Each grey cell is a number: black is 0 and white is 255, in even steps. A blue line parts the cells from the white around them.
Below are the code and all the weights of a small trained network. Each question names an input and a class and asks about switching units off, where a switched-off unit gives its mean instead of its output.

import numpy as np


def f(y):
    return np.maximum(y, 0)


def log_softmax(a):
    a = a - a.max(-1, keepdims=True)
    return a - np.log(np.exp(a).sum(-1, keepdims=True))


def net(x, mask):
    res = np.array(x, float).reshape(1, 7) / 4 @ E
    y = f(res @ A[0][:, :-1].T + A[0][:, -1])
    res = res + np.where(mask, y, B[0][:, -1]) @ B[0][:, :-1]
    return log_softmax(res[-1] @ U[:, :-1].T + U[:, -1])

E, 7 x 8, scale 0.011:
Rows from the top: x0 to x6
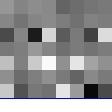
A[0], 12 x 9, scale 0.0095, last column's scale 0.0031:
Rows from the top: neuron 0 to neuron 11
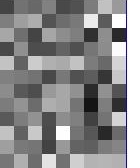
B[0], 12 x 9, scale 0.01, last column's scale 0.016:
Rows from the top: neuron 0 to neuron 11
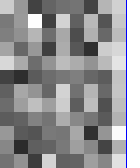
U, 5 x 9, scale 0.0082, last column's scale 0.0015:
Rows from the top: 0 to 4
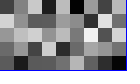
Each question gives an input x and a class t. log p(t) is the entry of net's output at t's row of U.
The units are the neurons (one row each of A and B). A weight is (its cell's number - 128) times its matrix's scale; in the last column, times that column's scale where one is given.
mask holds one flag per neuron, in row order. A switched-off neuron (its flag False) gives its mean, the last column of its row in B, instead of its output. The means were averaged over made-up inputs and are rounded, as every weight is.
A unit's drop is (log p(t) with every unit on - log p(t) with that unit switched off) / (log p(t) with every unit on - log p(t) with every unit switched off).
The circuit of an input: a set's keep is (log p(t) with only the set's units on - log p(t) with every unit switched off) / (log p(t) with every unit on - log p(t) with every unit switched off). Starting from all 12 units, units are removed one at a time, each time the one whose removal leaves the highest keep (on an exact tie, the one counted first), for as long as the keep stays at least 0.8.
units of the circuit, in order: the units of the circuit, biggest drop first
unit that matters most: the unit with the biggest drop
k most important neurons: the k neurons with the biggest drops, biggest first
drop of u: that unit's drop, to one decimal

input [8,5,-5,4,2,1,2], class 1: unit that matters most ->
neuron 9
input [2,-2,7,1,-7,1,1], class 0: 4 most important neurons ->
neuron 9; neuron 4; neuron 7; neuron 2
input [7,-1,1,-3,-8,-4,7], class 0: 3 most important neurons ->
neuron 7; neuron 6; neuron 2
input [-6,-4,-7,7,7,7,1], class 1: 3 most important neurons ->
neuron 9; neuron 4; neuron 7
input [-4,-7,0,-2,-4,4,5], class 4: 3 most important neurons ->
neuron 1; neuron 9; neuron 10
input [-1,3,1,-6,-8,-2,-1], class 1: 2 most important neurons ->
neuron 3; neuron 0
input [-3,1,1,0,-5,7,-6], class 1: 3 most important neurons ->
neuron 0; neuron 3; neuron 7
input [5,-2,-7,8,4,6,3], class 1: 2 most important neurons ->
neuron 9; neuron 4
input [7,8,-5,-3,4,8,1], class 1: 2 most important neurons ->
neuron 9; neuron 7
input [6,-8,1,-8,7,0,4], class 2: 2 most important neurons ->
neuron 0; neuron 3
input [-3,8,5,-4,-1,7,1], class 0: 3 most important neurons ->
neuron 9; neuron 4; neuron 2
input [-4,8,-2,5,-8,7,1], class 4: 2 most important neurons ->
neuron 5; neuron 10
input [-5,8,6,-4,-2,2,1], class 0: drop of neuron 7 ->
0.2
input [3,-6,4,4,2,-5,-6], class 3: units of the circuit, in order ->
neuron 11
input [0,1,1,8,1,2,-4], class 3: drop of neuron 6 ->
0.2
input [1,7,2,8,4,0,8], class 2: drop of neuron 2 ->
0.1
